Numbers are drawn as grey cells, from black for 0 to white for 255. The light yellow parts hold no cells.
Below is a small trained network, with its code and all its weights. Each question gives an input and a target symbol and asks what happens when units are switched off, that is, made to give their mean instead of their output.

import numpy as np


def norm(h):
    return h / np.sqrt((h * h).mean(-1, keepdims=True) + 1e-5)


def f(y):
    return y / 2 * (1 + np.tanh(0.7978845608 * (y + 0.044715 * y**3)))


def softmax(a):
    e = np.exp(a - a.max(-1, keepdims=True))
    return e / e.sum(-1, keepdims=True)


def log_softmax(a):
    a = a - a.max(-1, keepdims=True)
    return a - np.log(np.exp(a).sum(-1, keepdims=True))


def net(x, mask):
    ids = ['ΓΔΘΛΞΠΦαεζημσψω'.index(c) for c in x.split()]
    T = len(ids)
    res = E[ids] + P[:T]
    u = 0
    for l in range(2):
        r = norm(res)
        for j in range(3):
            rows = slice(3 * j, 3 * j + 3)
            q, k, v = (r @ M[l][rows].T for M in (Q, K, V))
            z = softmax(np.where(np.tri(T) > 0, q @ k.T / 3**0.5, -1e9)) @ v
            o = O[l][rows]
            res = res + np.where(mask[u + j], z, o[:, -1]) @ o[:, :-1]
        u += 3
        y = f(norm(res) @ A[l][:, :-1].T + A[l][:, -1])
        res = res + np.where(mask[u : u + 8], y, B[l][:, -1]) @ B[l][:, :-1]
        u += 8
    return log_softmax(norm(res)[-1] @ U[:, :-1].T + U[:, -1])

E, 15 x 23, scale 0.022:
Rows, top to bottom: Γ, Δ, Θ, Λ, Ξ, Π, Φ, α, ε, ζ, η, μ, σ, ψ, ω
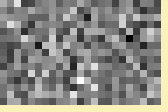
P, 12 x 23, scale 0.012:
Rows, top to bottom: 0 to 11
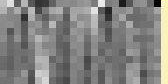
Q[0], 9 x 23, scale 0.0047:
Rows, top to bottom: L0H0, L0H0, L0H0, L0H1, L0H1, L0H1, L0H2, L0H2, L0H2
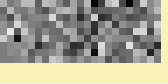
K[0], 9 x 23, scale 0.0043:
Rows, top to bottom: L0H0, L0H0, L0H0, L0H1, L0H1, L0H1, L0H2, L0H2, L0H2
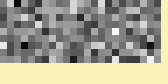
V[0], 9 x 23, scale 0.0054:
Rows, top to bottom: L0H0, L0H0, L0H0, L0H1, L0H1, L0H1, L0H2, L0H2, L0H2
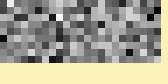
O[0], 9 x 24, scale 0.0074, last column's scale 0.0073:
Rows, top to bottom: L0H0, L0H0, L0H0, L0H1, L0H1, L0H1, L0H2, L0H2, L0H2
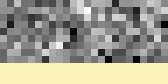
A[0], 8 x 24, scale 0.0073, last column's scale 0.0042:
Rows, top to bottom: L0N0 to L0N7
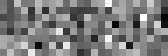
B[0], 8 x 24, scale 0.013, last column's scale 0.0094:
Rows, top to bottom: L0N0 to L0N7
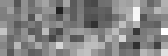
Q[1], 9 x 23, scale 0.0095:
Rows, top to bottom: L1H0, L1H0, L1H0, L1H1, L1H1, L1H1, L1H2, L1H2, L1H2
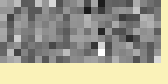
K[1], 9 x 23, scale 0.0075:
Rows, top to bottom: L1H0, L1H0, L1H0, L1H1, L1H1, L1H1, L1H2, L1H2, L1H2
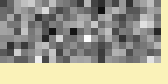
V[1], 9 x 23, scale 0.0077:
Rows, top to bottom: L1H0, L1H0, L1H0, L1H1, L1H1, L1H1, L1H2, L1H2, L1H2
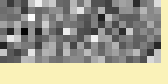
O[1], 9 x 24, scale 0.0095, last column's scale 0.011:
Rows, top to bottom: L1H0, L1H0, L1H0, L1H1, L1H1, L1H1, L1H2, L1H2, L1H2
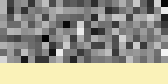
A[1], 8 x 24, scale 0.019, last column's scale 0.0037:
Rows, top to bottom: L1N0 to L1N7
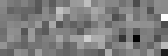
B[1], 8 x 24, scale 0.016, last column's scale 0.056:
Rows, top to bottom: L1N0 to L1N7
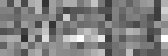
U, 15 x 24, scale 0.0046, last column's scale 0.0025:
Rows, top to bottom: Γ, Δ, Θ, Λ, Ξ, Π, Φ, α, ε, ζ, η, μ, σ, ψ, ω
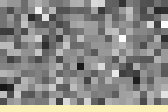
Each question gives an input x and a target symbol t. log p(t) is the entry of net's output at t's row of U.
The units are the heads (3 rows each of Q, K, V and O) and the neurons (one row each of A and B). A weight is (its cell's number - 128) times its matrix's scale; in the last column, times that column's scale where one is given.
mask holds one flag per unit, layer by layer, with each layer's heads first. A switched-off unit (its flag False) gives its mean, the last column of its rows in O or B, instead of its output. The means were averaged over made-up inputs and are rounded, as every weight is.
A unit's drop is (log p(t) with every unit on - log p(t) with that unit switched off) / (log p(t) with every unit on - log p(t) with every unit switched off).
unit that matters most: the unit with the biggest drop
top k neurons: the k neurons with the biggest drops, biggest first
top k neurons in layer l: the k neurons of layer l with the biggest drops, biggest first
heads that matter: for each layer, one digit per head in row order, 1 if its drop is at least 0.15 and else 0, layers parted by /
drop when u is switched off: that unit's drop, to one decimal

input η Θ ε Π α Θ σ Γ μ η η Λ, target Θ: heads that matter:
100 / 100
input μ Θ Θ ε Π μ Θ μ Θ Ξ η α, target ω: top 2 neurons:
L0N7, L1N5
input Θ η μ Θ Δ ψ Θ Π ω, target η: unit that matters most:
L1H0
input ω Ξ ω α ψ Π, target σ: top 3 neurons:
L0N3, L1N5, L1N1
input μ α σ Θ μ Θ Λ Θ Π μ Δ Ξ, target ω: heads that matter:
111 / 111
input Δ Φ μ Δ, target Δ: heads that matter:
001 / 100
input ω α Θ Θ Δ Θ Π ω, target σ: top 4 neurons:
L1N5, L0N7, L0N3, L1N1
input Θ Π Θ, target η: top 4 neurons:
L1N5, L0N7, L1N3, L1N4
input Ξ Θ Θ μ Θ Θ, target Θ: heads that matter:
010 / 000
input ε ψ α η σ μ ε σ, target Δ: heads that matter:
111 / 100
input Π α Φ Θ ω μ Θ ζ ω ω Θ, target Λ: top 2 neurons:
L1N5, L1N1
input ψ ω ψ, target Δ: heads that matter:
101 / 100
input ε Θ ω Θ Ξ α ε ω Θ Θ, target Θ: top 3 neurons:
L1N5, L1N0, L1N1
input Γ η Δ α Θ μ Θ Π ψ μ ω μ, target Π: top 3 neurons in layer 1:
L1N5, L1N1, L1N7
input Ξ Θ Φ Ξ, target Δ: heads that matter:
110 / 100
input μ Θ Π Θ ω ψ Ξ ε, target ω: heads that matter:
110 / 101
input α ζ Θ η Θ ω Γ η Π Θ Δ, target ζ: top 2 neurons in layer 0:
L0N7, L0N0
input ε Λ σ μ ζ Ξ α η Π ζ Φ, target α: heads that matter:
101 / 110
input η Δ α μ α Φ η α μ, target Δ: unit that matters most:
L0H0
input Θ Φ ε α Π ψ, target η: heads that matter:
111 / 101
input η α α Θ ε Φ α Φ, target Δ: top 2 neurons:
L1N5, L0N6
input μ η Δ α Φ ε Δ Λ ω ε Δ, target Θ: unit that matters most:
L0N0
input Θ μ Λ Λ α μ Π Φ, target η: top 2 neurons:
L1N5, L0N7
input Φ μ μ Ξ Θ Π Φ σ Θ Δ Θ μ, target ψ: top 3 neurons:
L1N5, L1N1, L1N2
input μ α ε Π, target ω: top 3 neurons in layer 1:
L1N5, L1N1, L1N0
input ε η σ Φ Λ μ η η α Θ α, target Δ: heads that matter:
101 / 100
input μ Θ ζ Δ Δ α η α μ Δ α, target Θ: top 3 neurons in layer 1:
L1N5, L1N0, L1N1
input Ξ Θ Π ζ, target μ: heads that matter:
110 / 111
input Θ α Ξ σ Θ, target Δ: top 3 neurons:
L0N6, L0N1, L1N5
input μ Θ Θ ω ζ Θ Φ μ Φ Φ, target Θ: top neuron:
L0N7
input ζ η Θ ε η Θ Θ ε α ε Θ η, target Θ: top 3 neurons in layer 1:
L1N5, L1N0, L1N1
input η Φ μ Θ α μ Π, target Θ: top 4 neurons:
L0N2, L1N0, L1N5, L1N1
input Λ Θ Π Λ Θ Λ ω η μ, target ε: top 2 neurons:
L1N5, L1N1
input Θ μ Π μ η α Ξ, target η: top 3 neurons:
L1N5, L0N7, L1N3
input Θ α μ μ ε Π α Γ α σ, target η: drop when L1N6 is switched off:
0.1
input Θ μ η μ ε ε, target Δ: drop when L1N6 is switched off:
0.0
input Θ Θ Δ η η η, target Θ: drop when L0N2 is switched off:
1.0
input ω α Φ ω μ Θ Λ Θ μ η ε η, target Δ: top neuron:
L0N2
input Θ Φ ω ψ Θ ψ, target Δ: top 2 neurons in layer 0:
L0N0, L0N7
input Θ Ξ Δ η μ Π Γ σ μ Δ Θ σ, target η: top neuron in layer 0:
L0N7
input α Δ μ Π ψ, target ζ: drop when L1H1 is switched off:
0.2
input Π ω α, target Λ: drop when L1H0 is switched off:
0.9
